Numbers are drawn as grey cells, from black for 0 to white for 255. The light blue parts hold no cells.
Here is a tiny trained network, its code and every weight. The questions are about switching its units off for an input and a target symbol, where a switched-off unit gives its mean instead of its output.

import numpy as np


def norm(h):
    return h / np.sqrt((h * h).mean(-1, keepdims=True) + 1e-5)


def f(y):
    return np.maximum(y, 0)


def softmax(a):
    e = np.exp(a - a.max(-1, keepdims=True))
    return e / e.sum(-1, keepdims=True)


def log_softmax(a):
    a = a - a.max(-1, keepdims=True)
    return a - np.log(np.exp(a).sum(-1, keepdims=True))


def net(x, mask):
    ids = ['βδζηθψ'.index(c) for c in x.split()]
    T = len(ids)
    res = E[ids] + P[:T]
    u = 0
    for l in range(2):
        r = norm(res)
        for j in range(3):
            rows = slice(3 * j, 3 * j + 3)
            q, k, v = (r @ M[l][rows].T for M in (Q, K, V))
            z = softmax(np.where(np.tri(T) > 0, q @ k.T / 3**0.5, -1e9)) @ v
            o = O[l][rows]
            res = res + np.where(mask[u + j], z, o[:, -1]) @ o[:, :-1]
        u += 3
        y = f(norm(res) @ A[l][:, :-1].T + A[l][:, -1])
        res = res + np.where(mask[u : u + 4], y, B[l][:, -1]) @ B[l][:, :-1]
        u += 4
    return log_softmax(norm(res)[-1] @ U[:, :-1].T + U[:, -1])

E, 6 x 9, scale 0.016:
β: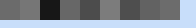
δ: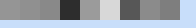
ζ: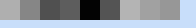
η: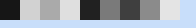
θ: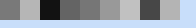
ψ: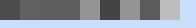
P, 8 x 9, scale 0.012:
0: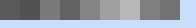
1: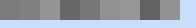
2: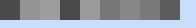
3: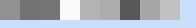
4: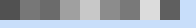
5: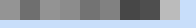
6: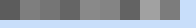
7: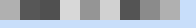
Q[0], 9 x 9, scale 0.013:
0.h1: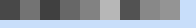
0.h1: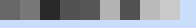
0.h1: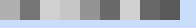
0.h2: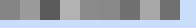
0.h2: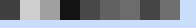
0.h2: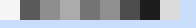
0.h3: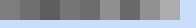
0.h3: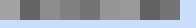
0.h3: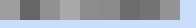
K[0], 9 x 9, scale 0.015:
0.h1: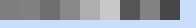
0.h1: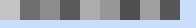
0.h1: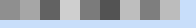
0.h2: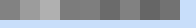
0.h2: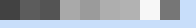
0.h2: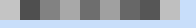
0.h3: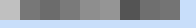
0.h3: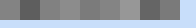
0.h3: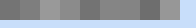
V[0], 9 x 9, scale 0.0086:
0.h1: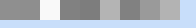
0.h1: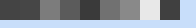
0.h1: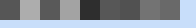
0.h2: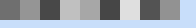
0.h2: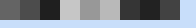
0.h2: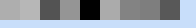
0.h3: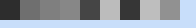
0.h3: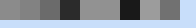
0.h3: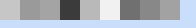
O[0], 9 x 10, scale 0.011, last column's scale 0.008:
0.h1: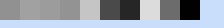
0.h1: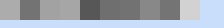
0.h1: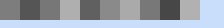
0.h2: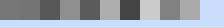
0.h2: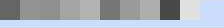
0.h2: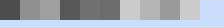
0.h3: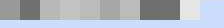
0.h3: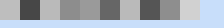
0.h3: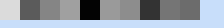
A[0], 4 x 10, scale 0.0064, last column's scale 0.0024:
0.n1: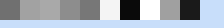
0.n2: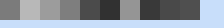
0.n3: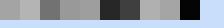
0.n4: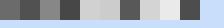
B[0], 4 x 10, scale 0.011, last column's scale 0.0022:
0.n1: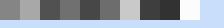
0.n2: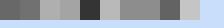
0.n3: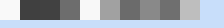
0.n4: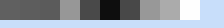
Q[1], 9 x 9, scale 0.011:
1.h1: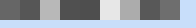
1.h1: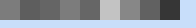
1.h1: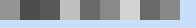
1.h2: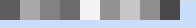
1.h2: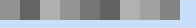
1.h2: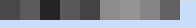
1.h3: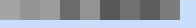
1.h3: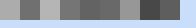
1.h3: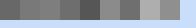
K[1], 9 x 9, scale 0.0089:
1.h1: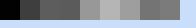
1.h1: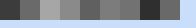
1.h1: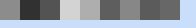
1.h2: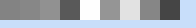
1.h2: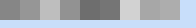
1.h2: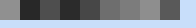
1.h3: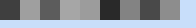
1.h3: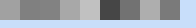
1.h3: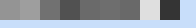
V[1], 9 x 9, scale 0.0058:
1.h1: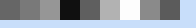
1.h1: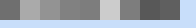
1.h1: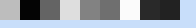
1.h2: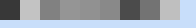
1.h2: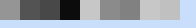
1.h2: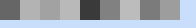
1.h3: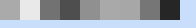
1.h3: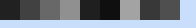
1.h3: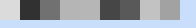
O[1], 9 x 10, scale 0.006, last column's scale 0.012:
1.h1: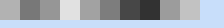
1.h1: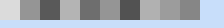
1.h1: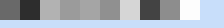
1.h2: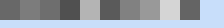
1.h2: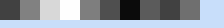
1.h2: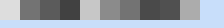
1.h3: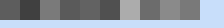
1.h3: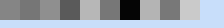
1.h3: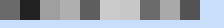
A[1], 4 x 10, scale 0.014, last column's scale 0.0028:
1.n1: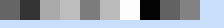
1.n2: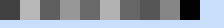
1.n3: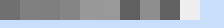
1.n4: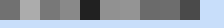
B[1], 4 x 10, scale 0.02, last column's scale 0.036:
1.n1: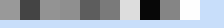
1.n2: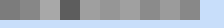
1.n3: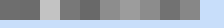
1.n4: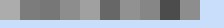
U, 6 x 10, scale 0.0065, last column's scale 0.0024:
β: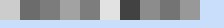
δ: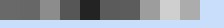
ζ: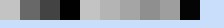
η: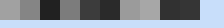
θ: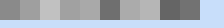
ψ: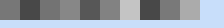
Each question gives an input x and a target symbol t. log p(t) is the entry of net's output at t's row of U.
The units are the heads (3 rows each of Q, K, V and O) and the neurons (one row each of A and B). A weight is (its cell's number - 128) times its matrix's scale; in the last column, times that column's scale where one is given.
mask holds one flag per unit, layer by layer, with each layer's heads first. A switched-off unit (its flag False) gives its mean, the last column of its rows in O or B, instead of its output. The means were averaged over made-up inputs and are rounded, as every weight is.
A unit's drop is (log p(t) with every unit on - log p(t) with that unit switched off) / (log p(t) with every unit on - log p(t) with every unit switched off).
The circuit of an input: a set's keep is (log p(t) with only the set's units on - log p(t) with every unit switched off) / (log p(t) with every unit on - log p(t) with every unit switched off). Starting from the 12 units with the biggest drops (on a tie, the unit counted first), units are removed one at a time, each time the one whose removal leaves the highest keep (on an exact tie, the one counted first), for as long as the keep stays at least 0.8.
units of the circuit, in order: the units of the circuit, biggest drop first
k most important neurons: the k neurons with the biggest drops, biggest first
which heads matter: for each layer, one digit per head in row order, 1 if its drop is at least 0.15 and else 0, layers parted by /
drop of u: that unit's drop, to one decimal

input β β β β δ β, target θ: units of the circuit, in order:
[0.h1, 1.n1, 0.h2]
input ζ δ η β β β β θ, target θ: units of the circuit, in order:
[0.h1, 0.h2, 1.n1]
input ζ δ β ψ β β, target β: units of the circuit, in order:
[0.h1, 1.n1, 0.h2]
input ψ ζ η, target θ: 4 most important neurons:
[1.n1, 1.n2, 0.n1, 1.n4]
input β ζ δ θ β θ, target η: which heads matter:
110 / 000
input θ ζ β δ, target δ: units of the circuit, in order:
[0.h2, 0.h1, 1.n1, 0.n4]
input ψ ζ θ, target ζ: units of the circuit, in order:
[0.h3, 1.n1, 1.n2, 0.h2]
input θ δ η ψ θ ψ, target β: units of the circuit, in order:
[0.h2, 0.h1, 1.n1]
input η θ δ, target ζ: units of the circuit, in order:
[0.h1, 1.n1, 1.h2, 0.h3]
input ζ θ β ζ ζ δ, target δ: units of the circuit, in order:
[0.h1, 1.n1, 0.n4, 0.h2]
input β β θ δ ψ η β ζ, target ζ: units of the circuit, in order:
[0.h1, 1.n1, 0.h3, 1.h2]
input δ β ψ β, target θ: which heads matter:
110 / 100
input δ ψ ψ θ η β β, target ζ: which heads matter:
111 / 100
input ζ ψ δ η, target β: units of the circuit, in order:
[1.n1, 0.h1, 0.h2]
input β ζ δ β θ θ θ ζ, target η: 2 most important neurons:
[1.n1, 0.n1]
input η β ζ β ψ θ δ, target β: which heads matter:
110 / 000
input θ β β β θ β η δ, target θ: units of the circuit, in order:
[0.h2, 0.h1, 1.n1]
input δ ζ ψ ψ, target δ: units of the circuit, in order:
[0.h1, 0.h2, 1.n1, 0.n4]
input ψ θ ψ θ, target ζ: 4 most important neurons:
[1.n2, 1.n1, 1.n4, 0.n1]
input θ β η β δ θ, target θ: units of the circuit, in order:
[0.h1, 0.h2, 1.n1]
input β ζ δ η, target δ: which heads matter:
110 / 110
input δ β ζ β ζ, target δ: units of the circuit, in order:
[0.h2, 0.h1, 1.n1, 0.n4]
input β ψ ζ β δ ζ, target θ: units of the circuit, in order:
[0.h1, 1.n1, 0.h2]
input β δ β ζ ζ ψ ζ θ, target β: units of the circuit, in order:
[1.n1, 0.h1, 0.h2]
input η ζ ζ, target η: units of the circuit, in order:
[0.h3, 1.n1, 1.h1]
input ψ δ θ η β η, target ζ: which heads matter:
101 / 110
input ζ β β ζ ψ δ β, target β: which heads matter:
111 / 000
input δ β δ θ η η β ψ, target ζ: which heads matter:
111 / 110
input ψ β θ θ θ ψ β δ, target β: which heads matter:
111 / 000
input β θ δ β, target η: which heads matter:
110 / 100
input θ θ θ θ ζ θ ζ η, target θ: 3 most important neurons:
[1.n1, 1.n2, 1.n4]
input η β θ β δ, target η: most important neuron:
[0.n4]
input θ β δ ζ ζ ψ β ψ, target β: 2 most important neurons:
[1.n1, 0.n3]
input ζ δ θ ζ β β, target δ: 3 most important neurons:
[1.n1, 0.n4, 1.n4]
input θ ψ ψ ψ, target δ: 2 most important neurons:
[1.n1, 0.n4]
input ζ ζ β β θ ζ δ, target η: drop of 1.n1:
0.7
